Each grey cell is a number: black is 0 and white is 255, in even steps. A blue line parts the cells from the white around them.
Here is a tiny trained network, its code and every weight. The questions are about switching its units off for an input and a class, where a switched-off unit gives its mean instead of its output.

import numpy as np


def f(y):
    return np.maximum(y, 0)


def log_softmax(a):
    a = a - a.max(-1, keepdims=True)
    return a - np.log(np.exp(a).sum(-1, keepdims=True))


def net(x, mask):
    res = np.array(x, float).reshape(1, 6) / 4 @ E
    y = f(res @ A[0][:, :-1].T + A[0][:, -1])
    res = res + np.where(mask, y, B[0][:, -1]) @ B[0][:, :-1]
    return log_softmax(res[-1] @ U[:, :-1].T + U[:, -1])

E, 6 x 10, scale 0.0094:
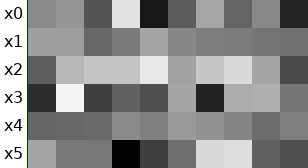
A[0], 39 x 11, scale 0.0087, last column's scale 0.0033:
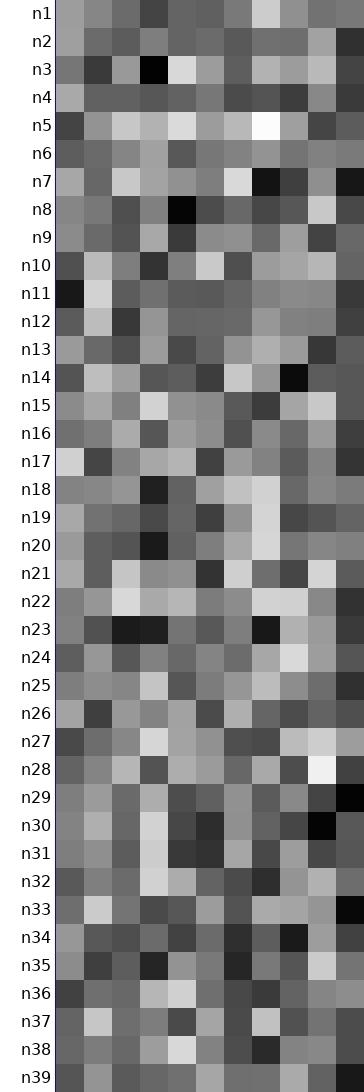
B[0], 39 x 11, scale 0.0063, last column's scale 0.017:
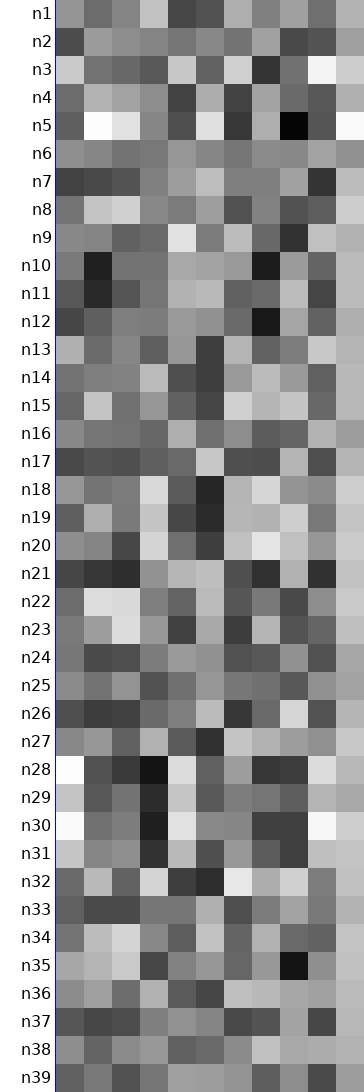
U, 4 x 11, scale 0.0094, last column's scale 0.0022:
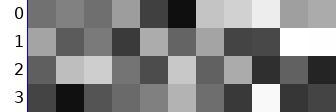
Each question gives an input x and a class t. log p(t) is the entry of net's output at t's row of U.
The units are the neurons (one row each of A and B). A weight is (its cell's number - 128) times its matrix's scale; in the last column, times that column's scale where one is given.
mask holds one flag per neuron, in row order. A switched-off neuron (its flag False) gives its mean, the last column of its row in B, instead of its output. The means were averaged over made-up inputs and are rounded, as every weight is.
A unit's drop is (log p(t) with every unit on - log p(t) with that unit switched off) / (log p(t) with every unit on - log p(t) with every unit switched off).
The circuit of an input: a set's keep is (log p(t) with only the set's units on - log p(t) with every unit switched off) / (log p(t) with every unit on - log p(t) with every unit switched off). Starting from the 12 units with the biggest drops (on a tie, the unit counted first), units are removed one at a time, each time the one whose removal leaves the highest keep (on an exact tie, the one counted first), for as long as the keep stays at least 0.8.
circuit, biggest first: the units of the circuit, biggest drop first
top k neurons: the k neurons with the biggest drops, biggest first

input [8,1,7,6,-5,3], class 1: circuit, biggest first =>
(n30)
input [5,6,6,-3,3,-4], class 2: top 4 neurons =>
(n5; n3; n28; n22)
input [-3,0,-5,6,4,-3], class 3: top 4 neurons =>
(n5; n10; n11; n22)
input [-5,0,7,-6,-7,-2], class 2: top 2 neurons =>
(n5; n22)
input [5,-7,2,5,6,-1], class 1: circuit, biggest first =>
(n30; n31)
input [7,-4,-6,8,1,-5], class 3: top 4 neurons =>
(n11; n12; n37; n3)
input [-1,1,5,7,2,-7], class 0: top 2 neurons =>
(n27; n32)
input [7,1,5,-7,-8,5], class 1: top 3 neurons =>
(n30; n31; n13)
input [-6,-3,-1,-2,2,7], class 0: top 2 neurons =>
(n20; n18)
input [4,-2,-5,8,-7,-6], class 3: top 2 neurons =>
(n11; n12)
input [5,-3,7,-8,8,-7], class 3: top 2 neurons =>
(n7; n17)
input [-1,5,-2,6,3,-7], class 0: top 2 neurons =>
(n32; n27)
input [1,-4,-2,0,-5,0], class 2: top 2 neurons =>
(n3; n28)
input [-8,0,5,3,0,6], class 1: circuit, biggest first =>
(n3)
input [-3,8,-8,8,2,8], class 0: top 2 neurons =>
(n20; n5)
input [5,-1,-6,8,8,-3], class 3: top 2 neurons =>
(n11; n5)
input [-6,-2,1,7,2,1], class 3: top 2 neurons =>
(n10; n30)
